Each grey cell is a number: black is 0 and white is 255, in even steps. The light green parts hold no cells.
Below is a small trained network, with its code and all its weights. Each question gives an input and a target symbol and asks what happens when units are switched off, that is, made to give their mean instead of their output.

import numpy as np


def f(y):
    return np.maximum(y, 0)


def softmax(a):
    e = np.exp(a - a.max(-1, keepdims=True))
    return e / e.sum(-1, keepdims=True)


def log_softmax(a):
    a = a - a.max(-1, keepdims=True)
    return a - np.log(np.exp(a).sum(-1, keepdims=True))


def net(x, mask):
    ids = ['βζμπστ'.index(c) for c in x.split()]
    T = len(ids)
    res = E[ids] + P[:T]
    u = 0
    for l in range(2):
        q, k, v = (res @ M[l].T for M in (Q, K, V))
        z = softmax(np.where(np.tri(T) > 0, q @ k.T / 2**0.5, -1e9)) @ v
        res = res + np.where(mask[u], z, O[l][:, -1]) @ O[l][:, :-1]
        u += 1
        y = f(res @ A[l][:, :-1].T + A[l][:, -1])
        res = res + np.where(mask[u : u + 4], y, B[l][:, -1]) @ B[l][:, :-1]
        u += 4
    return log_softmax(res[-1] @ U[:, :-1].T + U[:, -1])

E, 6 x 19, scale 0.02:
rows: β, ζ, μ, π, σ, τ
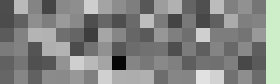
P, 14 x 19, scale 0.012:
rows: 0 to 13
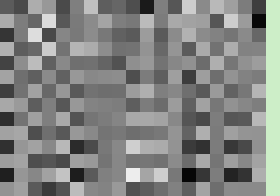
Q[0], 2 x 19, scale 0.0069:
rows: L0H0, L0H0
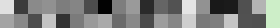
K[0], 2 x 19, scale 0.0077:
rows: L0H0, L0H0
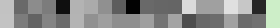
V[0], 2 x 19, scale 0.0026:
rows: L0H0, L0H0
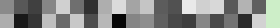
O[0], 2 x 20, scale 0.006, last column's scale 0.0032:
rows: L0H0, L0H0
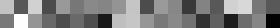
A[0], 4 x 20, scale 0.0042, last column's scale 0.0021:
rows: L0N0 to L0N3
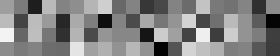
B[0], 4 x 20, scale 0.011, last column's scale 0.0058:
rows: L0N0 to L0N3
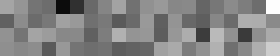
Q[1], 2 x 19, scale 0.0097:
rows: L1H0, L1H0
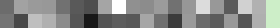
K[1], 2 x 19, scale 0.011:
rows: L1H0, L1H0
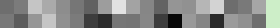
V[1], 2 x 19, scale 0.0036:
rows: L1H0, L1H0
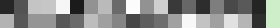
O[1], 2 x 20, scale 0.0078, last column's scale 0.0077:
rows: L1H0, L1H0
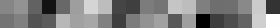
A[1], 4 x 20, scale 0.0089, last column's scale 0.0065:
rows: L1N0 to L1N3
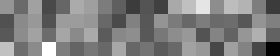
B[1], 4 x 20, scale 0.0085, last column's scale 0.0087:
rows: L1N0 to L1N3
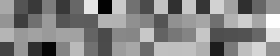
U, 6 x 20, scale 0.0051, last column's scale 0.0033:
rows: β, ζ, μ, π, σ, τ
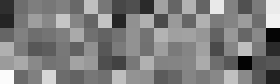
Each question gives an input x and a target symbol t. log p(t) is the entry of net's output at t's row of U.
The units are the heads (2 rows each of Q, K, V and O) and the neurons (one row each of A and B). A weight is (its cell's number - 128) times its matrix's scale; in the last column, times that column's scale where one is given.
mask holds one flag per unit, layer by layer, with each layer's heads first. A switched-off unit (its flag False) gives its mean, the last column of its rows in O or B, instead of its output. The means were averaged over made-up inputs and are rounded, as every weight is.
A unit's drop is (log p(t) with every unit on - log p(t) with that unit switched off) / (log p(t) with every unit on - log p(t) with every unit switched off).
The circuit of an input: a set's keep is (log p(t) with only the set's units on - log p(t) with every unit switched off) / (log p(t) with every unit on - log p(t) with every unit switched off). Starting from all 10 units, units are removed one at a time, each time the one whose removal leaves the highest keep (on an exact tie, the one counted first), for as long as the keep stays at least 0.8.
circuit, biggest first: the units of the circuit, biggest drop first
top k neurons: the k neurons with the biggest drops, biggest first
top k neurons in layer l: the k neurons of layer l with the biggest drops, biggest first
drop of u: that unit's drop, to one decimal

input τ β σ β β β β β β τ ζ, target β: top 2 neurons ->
[L1N0 L0N0]
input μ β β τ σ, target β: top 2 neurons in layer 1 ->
[L1N0 L1N2]
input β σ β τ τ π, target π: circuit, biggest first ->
[L1N3 L0N0]
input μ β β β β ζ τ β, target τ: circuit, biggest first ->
[L0H0 L0N2]
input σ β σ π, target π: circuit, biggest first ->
[L1N3]
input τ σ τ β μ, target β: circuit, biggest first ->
[L1H0 L1N0 L0N0]
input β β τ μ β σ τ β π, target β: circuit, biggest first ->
[L1H0 L1N0 L0N0]
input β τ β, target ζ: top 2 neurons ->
[L0N0 L1N1]
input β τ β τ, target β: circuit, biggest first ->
[L1N2 L1N1 L0N3]
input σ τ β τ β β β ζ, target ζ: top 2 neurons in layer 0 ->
[L0N0 L0N1]
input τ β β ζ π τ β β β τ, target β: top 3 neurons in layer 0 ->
[L0N2 L0N3 L0N0]
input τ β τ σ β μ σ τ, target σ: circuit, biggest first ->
[L0H0 L1N1]
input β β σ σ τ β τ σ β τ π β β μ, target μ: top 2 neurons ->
[L0N2 L1N3]
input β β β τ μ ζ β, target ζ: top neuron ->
[L1N1]
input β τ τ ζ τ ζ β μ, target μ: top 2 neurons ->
[L1N3 L0N2]
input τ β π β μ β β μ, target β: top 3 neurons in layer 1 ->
[L1N2 L1N1 L1N0]
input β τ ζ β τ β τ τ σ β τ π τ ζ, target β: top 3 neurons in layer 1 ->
[L1N0 L1N2 L1N1]
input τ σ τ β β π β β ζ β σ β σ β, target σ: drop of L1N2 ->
0.6
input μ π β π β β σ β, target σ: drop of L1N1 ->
-0.2
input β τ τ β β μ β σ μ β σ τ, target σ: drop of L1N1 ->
0.3
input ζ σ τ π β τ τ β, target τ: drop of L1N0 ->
0.0
